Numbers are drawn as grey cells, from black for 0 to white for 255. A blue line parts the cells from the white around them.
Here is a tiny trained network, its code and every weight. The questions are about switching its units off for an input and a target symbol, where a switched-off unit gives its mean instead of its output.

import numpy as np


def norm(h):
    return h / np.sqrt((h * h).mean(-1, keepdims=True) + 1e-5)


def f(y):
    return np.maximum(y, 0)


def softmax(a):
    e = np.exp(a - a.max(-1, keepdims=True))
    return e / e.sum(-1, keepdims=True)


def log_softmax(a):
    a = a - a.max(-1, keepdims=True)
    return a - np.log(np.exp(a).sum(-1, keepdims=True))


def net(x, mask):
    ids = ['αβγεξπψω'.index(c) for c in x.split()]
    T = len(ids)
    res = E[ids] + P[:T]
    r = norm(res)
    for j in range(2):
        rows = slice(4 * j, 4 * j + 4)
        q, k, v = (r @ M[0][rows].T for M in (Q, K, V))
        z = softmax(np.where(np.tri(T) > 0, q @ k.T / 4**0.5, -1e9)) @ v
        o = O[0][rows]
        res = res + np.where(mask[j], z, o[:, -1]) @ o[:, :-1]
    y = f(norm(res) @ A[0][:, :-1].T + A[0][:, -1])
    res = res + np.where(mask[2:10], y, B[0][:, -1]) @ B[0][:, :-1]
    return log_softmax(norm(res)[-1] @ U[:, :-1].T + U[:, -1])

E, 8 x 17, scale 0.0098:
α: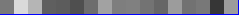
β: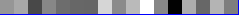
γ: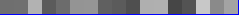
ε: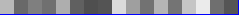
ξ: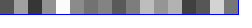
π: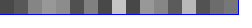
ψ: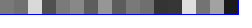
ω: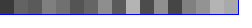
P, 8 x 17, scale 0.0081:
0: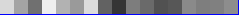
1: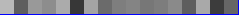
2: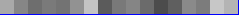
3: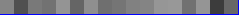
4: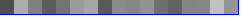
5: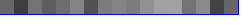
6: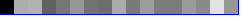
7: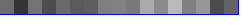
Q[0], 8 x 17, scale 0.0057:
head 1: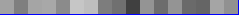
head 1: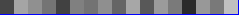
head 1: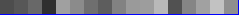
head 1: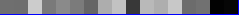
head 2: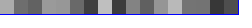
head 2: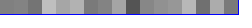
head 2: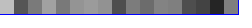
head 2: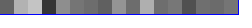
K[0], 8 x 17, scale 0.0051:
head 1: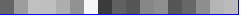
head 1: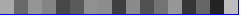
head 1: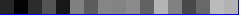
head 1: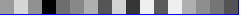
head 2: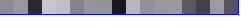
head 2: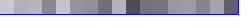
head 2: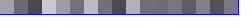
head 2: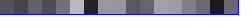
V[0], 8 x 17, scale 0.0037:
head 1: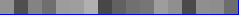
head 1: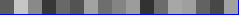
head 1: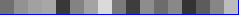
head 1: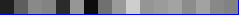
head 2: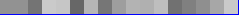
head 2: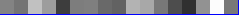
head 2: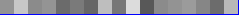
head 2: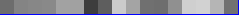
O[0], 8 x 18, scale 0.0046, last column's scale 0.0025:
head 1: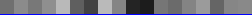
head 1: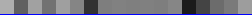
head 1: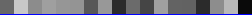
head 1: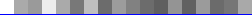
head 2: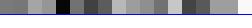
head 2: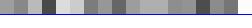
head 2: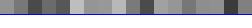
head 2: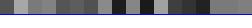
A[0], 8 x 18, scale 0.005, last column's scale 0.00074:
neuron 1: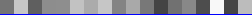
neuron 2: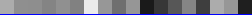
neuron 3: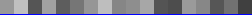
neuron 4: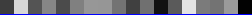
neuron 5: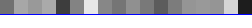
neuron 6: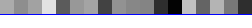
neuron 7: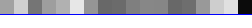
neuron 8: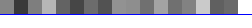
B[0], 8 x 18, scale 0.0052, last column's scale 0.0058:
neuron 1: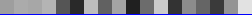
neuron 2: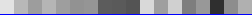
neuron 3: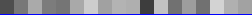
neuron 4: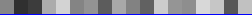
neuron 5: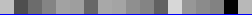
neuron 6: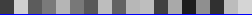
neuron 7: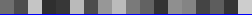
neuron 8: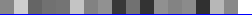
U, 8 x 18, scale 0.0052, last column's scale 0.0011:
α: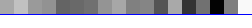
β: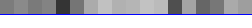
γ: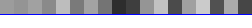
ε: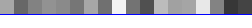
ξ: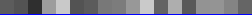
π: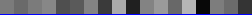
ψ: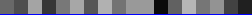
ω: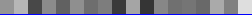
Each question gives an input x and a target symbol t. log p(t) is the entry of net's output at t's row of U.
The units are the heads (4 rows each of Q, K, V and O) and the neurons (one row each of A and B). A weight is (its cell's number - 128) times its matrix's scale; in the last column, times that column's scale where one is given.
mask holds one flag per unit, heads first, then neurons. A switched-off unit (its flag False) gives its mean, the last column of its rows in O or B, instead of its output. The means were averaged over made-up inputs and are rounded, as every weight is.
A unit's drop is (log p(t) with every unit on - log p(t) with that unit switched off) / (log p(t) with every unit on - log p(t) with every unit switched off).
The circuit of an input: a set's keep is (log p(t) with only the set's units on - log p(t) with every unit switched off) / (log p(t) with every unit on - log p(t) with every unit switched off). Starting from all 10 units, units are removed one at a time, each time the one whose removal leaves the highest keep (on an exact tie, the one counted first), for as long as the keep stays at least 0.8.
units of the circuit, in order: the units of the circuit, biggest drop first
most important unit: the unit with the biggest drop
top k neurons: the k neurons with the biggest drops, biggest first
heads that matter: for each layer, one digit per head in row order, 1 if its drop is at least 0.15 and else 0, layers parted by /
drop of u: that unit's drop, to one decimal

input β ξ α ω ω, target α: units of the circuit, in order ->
[head 1; neuron 6; neuron 2]
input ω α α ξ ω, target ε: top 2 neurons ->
[neuron 4; neuron 8]
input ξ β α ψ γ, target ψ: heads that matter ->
00
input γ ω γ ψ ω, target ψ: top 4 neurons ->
[neuron 7; neuron 5; neuron 8; neuron 3]
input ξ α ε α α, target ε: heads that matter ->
01
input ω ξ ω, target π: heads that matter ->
11
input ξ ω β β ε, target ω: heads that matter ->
01
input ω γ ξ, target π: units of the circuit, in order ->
[neuron 1; neuron 7]
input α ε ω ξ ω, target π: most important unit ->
neuron 1
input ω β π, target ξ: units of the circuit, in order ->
[neuron 6; neuron 4]
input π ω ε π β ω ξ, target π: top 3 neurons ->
[neuron 1; neuron 6; neuron 7]
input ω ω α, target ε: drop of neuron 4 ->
0.2
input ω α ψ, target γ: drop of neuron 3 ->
0.0
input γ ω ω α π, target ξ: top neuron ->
[neuron 6]
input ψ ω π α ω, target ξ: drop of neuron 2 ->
0.1
